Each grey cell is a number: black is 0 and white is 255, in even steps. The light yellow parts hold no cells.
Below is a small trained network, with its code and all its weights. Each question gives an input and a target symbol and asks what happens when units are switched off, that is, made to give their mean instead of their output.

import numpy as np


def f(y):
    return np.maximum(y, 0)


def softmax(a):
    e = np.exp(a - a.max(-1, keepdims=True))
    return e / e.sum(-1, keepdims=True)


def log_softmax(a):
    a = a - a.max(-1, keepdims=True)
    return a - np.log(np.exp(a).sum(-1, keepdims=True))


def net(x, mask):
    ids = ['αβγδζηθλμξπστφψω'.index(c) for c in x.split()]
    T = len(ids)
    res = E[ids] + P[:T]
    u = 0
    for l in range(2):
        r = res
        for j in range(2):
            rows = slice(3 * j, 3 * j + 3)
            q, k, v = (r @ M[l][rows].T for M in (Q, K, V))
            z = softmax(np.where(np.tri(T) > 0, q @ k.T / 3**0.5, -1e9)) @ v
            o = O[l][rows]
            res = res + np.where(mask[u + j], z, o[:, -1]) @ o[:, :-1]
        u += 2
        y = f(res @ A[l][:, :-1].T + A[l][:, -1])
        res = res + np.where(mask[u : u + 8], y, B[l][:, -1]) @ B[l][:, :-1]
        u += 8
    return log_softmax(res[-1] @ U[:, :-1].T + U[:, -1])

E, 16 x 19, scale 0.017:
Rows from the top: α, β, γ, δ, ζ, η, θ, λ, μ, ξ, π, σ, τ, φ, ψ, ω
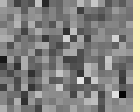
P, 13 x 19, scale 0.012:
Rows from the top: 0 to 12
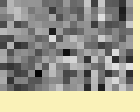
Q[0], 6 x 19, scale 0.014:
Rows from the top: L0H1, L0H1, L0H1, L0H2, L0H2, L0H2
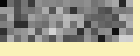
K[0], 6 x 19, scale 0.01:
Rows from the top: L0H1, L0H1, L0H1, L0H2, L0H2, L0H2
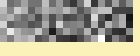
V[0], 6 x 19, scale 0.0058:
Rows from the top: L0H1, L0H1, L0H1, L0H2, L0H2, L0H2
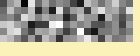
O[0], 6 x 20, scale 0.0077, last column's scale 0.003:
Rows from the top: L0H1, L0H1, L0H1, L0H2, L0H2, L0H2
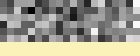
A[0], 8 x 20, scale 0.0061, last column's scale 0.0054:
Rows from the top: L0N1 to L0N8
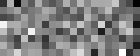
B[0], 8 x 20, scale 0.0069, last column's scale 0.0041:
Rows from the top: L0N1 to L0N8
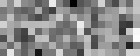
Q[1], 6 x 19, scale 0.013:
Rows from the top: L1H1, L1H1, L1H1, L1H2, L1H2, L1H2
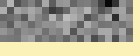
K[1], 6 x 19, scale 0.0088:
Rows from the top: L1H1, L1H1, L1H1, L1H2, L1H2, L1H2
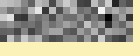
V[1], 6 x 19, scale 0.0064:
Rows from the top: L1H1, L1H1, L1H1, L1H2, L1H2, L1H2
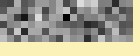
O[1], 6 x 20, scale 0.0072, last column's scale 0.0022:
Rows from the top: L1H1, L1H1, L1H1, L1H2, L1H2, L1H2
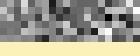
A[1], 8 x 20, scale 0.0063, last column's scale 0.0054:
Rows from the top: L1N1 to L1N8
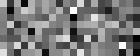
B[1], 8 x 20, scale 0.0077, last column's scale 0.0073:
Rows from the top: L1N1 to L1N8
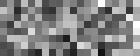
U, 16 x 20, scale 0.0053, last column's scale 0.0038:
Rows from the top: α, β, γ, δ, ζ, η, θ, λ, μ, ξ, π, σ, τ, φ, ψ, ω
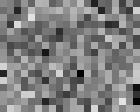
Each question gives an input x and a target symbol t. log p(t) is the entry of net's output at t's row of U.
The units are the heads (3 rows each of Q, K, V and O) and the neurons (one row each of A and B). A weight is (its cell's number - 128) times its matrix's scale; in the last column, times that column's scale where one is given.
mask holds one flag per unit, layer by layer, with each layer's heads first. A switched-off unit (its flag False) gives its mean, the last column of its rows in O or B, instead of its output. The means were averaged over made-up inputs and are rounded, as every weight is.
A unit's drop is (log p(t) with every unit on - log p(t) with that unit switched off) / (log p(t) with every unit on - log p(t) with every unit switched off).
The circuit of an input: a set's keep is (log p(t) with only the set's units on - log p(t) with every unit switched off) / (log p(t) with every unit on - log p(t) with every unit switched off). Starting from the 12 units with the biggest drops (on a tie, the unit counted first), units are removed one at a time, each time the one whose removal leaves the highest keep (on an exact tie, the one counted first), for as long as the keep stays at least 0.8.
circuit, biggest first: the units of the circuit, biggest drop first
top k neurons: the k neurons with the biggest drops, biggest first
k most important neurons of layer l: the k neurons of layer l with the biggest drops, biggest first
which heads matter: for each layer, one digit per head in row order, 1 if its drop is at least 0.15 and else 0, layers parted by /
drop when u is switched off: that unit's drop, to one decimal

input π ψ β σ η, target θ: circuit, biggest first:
L1N8, L0H2
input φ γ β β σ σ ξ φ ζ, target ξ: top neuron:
L0N4
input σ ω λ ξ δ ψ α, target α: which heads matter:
01 / 01
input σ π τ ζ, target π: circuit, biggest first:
L0H2, L0N8
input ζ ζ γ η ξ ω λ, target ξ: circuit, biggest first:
L0H2, L0H1, L0N4
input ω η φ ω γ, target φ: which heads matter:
10 / 10
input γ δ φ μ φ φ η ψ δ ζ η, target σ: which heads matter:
11 / 01
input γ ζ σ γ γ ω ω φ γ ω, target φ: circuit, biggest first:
L0H1, L1H1, L1N7
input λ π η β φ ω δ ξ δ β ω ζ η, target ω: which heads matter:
01 / 00
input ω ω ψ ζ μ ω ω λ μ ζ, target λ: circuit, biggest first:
L0H2, L0H1
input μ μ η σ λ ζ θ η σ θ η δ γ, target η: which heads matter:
10 / 10
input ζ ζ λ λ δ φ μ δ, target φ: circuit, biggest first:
L1H1, L1N7, L0H1
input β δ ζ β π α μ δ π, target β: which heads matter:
10 / 01
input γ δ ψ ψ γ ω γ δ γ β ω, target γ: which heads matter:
11 / 00
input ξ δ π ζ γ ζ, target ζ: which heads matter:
00 / 10
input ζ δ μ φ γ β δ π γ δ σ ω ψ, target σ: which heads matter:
10 / 00
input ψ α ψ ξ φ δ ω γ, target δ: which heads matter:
10 / 00
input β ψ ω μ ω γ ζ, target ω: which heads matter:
01 / 00
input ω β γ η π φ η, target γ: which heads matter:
00 / 01
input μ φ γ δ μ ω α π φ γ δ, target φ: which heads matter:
00 / 10
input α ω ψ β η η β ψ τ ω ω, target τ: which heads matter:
11 / 00
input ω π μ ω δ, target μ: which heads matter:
11 / 01
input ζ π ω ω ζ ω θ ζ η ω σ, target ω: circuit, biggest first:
L0H2
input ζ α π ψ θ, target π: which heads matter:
01 / 00
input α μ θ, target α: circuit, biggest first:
L0H1, L1H1
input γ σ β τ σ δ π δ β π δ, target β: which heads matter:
10 / 00
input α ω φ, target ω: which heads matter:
01 / 00
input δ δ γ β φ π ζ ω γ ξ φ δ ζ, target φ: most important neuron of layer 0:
L0N6
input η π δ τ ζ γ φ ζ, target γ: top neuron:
L0N5
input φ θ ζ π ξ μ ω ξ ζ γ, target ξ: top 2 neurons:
L0N8, L0N4
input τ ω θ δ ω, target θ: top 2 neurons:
L1N8, L0N5
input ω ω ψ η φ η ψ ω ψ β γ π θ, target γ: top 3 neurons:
L0N5, L1N4, L1N1
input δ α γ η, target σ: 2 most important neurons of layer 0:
L0N1, L0N6
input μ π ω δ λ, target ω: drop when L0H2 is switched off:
0.6
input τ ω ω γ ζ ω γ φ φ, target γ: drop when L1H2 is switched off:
0.4
